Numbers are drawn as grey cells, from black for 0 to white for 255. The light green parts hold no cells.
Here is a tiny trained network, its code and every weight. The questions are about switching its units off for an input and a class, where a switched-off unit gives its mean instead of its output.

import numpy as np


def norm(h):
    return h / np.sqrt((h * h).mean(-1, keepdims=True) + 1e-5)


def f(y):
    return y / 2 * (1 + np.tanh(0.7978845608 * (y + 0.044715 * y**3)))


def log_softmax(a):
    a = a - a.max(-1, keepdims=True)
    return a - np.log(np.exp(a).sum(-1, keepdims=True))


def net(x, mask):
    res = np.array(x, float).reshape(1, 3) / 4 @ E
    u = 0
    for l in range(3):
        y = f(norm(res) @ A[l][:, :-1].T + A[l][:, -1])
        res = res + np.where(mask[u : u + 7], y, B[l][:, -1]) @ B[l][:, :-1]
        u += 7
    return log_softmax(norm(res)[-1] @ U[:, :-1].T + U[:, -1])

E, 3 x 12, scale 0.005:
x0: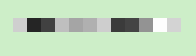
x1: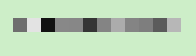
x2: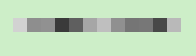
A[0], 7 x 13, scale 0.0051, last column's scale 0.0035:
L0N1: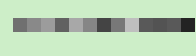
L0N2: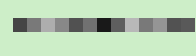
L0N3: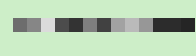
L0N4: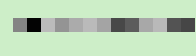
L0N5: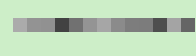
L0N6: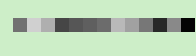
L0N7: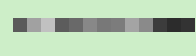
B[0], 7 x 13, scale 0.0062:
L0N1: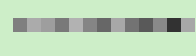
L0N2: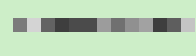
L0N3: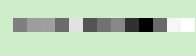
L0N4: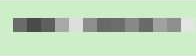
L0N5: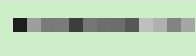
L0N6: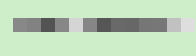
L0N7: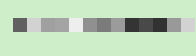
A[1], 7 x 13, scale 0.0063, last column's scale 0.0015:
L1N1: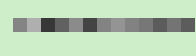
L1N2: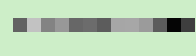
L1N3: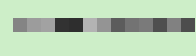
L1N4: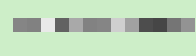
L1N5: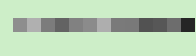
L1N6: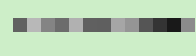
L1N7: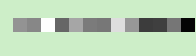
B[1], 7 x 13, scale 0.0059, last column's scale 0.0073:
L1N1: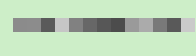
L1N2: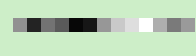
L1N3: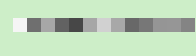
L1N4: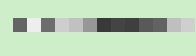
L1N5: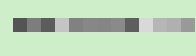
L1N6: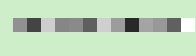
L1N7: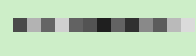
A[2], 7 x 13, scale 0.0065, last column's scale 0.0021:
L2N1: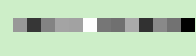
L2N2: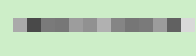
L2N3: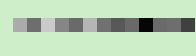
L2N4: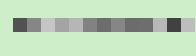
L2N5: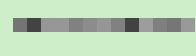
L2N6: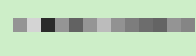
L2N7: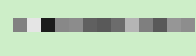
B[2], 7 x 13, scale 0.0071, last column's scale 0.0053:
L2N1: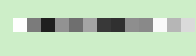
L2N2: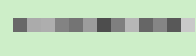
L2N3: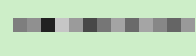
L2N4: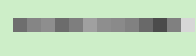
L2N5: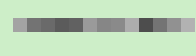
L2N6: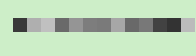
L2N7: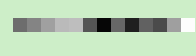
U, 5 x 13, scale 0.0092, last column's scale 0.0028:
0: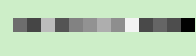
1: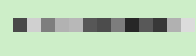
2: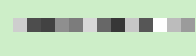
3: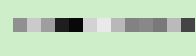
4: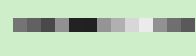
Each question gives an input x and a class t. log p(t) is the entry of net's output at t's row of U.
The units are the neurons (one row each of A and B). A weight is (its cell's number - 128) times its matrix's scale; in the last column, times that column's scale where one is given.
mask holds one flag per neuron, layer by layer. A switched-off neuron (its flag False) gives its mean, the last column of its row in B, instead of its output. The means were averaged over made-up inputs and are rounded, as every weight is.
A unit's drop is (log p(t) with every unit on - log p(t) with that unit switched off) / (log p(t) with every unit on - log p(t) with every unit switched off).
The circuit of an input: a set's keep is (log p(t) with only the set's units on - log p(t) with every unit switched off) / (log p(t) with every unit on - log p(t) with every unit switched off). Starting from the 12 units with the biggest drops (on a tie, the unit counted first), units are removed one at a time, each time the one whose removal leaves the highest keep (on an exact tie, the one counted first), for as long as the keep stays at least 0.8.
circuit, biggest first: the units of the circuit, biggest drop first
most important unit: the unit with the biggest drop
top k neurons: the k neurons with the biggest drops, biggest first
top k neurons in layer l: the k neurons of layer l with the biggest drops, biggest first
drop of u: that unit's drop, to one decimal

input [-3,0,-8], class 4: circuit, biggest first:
(L1N2; L0N2; L0N6)
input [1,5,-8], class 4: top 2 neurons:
(L0N3; L1N2)
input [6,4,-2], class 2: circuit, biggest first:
(L1N7; L1N4; L0N7; L2N7)
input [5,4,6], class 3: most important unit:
L0N6
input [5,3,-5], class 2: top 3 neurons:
(L0N2; L1N7; L1N4)
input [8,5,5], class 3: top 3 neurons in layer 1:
(L1N4; L1N7; L1N1)
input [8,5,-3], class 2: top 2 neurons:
(L0N2; L1N7)
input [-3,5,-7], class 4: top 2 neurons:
(L1N2; L0N3)
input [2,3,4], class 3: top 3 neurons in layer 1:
(L1N3; L1N4; L1N7)
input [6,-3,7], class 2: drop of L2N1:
0.0
